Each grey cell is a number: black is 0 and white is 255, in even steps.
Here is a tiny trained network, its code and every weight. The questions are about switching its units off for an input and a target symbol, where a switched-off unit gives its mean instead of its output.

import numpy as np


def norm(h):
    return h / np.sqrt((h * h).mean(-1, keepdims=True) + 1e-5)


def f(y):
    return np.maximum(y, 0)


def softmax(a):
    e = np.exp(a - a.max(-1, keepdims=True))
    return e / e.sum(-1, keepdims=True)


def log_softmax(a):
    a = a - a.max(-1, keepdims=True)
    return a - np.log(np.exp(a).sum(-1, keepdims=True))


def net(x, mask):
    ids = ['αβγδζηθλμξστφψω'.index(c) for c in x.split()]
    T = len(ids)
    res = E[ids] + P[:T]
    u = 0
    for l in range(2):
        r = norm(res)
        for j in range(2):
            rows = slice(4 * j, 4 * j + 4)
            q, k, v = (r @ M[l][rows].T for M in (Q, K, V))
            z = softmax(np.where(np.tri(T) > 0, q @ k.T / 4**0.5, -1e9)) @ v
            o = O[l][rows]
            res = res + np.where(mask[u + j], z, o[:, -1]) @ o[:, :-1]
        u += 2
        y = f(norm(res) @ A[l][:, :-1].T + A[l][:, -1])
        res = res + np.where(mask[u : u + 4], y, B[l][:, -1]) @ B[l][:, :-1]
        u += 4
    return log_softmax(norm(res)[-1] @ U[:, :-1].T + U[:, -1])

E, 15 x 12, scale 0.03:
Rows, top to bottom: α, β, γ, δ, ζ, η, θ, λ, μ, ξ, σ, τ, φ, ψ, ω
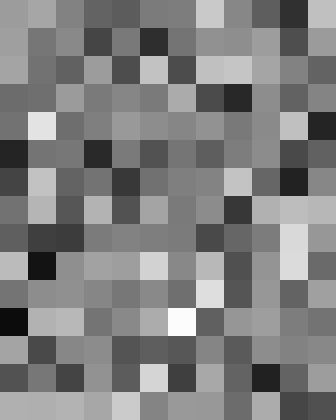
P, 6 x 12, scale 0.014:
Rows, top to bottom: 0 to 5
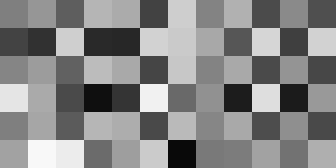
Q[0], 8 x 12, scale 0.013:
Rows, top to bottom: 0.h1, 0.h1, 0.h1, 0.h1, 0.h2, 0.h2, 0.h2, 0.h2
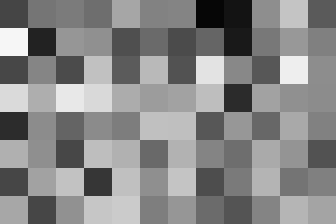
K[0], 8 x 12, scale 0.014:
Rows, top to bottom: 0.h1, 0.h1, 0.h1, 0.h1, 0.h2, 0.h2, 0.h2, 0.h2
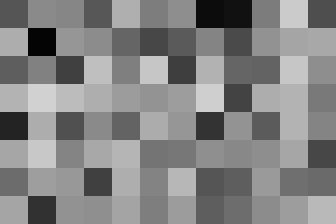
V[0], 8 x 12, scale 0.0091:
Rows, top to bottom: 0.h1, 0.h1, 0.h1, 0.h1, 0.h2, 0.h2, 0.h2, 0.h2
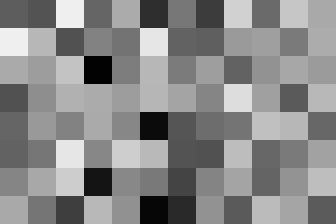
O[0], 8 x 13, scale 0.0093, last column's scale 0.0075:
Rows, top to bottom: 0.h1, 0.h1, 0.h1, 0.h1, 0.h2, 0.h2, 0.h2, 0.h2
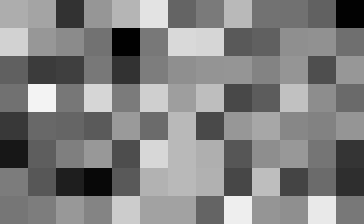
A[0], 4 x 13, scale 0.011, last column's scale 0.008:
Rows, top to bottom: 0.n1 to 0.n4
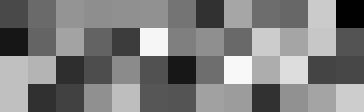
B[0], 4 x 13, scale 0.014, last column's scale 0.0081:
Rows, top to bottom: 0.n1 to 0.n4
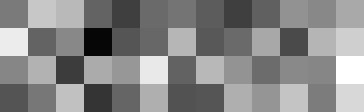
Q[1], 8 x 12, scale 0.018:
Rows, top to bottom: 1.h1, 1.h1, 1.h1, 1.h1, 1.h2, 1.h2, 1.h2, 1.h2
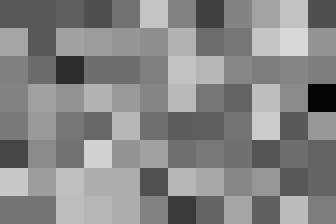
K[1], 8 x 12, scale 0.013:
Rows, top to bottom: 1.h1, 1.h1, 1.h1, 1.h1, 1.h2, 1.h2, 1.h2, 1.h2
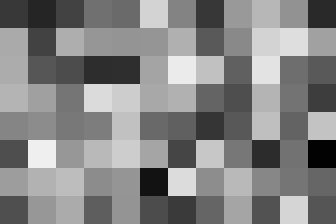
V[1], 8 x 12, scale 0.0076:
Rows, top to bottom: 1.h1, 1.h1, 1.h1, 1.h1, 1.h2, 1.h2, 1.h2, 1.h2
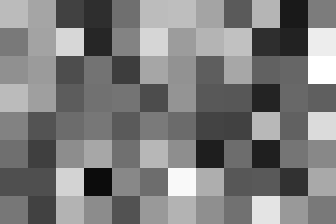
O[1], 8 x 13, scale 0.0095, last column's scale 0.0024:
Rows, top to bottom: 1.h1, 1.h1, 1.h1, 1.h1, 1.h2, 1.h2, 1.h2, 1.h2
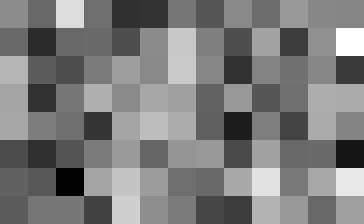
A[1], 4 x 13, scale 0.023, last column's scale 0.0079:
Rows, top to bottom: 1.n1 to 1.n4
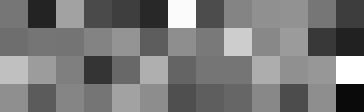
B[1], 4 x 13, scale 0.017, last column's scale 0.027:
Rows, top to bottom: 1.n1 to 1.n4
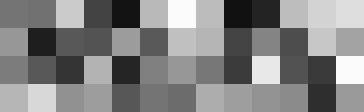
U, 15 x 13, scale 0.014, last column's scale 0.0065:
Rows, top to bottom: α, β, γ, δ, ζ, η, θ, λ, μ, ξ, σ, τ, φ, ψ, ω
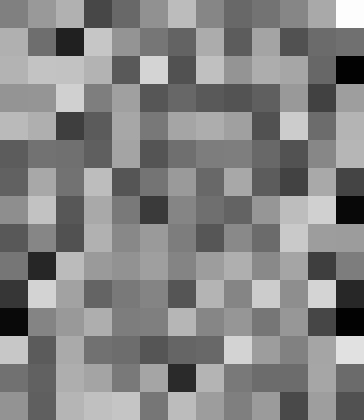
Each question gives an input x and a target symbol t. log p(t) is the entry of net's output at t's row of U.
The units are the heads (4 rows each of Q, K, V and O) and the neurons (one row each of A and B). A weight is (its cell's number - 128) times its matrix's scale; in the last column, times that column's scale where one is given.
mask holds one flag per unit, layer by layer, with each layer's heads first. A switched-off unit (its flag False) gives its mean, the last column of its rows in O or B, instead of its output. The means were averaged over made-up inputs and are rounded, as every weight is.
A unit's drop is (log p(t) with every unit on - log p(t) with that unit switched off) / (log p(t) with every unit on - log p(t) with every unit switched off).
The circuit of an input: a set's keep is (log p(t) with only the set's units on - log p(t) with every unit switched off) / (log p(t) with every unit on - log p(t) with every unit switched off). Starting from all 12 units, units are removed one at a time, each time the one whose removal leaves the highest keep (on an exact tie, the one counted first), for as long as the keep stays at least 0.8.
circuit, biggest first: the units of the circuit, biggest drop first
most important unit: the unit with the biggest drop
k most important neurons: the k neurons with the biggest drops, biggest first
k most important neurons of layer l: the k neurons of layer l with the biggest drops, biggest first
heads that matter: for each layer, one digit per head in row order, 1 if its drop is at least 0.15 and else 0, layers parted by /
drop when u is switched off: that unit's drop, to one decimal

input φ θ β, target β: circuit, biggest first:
1.n1; 0.h1
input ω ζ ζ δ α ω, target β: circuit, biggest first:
1.n1
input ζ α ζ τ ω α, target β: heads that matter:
01 / 01
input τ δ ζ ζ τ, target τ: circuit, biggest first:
0.h1; 1.n1; 1.n3; 0.h2
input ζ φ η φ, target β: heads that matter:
00 / 00
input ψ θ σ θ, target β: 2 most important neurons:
0.n2; 1.n1
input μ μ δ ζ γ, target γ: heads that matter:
00 / 01
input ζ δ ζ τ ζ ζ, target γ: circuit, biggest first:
1.h2; 1.n1
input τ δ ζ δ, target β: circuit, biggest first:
0.h2; 1.n1
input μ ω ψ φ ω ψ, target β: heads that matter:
00 / 00
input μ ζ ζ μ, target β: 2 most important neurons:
1.n3; 1.n1
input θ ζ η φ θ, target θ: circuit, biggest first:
1.n1; 1.n3
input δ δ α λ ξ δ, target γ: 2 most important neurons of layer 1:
1.n4; 1.n3
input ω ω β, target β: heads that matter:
00 / 10
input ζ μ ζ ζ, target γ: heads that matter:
01 / 01
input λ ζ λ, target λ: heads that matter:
11 / 10
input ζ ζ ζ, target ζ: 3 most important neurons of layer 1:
1.n3; 1.n1; 1.n2
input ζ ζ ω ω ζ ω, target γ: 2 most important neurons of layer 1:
1.n1; 1.n3
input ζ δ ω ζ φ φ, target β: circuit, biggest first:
1.n1
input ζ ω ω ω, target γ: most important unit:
0.h2
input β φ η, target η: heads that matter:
10 / 00
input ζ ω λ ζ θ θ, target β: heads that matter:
01 / 00
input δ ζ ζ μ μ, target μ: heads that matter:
01 / 00
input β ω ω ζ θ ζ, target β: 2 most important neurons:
0.n3; 1.n1
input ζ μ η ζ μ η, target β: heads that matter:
11 / 00
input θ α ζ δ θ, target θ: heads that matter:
10 / 00
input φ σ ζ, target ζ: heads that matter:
00 / 00
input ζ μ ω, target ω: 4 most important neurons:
1.n1; 1.n3; 0.n3; 1.n2
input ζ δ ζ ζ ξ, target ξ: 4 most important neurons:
1.n1; 0.n4; 0.n2; 1.n3
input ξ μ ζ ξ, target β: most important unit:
1.h1
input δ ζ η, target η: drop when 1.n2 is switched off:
0.2
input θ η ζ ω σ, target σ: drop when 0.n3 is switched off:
0.1
